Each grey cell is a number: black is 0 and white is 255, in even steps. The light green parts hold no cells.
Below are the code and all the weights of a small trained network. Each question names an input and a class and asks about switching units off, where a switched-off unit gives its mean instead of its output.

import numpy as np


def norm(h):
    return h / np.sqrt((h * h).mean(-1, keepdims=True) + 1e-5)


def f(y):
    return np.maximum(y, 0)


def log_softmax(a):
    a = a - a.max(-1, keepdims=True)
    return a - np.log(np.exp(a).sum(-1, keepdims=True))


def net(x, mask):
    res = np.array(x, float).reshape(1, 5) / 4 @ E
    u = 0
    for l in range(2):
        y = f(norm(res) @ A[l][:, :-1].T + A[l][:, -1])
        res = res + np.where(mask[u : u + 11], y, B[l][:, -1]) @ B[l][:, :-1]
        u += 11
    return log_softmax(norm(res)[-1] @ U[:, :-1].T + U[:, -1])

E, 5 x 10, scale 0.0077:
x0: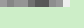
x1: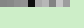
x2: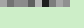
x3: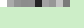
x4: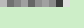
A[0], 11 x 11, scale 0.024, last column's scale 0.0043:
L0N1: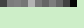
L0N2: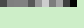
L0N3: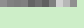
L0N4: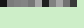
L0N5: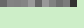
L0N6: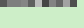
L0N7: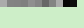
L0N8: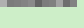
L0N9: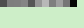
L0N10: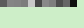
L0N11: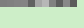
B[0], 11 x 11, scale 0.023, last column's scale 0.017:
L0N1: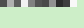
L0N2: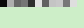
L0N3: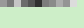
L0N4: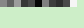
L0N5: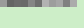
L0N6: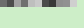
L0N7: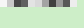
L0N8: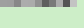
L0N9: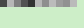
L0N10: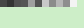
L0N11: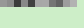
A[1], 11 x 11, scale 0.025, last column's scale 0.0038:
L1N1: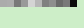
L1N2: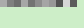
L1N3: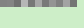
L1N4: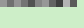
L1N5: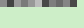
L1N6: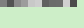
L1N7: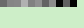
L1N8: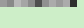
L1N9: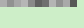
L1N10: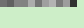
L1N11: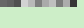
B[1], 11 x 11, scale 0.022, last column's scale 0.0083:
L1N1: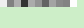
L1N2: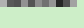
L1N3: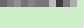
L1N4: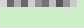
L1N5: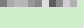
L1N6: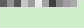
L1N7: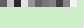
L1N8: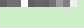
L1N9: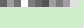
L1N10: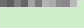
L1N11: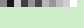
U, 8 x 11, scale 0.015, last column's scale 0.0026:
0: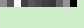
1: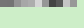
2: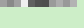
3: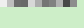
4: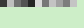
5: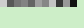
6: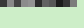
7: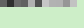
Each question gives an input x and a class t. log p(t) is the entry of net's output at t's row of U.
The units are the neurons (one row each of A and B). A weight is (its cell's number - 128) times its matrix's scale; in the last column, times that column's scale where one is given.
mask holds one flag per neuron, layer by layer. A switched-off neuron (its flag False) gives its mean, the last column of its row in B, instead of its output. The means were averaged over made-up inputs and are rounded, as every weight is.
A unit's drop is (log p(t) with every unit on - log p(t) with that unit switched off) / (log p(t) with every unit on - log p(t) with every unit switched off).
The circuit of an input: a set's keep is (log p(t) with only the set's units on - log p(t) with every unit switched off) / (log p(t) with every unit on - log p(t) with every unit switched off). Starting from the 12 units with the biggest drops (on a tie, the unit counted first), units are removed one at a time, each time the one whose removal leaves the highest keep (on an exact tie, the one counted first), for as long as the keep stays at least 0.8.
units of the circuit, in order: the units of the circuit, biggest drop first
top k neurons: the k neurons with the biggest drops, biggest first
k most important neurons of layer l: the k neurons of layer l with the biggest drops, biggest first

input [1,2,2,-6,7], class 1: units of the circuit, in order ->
L0N6
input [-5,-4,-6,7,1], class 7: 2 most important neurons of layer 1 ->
L1N11, L1N10
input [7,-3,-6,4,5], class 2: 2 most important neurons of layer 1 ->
L1N8, L1N9
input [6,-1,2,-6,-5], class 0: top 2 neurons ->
L0N4, L0N6
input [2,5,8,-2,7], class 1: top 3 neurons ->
L0N6, L0N4, L1N6
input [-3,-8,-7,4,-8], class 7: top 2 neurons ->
L0N10, L1N11
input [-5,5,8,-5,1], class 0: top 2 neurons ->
L0N4, L0N1
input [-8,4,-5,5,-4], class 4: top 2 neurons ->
L0N2, L0N9
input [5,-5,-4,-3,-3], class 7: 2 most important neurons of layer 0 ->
L0N10, L0N5
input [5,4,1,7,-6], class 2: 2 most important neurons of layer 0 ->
L0N3, L0N6
